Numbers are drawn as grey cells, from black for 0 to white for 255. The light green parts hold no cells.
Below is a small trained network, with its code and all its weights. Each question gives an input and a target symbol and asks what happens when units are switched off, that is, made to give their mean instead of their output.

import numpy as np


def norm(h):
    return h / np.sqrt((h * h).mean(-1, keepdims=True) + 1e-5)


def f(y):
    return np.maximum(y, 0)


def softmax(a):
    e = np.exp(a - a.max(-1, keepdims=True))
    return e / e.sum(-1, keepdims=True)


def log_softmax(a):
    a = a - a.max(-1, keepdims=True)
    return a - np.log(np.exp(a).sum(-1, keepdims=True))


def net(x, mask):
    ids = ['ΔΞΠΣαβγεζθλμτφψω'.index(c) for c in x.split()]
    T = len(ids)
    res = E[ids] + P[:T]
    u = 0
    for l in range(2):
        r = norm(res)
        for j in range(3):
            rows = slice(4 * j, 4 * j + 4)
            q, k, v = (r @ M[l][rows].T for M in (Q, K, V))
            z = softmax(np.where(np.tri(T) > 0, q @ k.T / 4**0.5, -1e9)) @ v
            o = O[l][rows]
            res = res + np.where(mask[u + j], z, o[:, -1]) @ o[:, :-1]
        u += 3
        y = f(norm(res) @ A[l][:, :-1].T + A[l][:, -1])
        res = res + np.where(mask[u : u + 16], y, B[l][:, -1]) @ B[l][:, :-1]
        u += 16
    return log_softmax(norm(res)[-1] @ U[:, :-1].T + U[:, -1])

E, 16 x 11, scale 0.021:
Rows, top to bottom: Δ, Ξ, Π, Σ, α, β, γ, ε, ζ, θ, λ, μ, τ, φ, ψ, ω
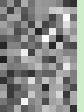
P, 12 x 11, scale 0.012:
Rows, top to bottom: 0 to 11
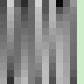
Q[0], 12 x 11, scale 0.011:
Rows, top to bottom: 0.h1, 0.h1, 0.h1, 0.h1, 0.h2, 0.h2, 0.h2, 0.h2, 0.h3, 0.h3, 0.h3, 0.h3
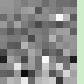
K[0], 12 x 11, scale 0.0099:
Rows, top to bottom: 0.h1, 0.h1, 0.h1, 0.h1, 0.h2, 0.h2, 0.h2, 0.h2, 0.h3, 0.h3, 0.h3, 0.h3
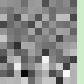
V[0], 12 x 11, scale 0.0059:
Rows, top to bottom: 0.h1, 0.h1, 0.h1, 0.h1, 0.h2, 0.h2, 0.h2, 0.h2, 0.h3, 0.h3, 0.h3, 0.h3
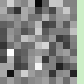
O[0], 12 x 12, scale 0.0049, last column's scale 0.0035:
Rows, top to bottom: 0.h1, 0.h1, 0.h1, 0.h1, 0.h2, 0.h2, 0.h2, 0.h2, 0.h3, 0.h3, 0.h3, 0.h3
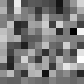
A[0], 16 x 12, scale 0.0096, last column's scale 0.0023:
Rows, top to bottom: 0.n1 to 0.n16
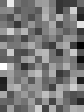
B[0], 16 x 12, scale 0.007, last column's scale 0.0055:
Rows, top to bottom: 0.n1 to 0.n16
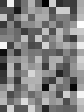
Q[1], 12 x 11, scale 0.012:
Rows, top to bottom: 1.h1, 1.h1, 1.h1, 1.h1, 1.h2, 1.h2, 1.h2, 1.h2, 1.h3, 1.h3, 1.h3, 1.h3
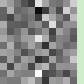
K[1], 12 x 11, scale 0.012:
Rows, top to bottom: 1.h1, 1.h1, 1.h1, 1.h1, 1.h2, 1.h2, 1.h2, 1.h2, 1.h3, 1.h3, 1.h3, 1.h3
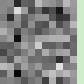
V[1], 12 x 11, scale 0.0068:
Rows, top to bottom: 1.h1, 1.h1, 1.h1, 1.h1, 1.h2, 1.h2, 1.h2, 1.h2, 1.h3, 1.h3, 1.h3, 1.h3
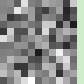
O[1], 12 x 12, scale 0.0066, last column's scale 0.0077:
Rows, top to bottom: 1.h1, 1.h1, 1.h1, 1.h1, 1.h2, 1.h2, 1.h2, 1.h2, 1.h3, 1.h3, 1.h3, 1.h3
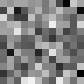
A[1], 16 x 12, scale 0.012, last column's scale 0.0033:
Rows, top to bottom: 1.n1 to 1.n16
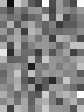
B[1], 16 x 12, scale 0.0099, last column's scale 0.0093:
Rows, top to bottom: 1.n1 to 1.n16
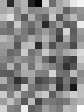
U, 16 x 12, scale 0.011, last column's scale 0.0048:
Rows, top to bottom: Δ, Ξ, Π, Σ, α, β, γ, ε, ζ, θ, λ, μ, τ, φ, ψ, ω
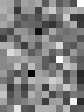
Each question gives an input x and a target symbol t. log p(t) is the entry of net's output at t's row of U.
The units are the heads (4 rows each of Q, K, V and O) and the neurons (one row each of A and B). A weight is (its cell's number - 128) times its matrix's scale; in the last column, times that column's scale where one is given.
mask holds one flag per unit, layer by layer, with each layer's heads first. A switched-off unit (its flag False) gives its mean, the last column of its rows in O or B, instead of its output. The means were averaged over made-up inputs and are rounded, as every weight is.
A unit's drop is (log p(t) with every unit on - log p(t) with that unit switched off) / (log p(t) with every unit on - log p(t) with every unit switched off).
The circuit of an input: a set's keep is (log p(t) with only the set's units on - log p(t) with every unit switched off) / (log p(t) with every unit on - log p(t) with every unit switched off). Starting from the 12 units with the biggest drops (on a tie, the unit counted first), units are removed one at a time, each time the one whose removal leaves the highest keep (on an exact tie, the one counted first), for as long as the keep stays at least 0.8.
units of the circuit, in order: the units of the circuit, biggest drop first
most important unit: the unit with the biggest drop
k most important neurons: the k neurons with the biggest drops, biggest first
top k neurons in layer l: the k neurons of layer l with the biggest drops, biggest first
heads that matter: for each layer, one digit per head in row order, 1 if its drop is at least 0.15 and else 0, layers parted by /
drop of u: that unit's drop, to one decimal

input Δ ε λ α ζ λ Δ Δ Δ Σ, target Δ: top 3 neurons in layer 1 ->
(1.n1; 1.n10; 1.n14)
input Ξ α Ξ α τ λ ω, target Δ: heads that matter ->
001 / 000
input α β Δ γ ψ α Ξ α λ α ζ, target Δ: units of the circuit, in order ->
(0.n13)
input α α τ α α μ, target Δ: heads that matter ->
001 / 000
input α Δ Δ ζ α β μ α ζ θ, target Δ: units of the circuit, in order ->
(0.h3; 1.n1)
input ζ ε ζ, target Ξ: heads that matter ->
011 / 000
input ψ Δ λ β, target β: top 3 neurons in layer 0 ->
(0.n8; 0.n2; 0.n7)
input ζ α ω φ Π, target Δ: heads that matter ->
000 / 000
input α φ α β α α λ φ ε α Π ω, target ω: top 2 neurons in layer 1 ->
(1.n5; 1.n13)
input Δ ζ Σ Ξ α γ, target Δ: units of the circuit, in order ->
(0.h3; 0.n1)
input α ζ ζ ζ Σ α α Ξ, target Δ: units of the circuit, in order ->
(0.h3; 1.n1)
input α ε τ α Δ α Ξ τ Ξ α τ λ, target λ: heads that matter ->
111 / 010
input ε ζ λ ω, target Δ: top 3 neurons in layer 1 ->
(1.n1; 1.n14; 1.n10)
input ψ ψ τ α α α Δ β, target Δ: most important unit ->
0.h3
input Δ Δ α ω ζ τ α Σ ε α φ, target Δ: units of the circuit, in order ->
(0.h3; 1.n1)
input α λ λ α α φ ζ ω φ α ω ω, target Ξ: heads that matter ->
010 / 000
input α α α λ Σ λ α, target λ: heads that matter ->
001 / 111
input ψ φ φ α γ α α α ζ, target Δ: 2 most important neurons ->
(0.n13; 1.n1)
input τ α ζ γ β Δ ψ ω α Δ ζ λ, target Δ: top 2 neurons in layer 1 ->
(1.n1; 1.n10)
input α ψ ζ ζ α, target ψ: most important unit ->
0.n2
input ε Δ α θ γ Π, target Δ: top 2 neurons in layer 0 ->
(0.n13; 0.n10)
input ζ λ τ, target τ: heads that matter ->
001 / 001
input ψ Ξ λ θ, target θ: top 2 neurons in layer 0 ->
(0.n16; 0.n7)
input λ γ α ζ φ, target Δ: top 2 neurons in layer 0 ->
(0.n7; 0.n11)
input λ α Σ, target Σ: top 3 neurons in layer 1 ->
(1.n12; 1.n13; 1.n15)
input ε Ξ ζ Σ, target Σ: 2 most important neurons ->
(0.n10; 1.n12)
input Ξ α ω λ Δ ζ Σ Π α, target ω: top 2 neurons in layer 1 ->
(1.n14; 1.n16)
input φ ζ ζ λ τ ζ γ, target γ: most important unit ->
0.h3
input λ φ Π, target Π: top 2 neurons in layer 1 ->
(1.n12; 1.n13)
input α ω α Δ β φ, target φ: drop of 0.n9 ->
0.1
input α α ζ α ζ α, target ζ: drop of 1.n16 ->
0.1
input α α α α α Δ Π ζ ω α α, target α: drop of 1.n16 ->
-0.1
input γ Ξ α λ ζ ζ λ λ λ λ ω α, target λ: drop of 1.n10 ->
0.2
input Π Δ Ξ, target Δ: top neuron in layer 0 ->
(0.n10)
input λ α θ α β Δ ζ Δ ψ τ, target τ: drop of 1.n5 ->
0.2
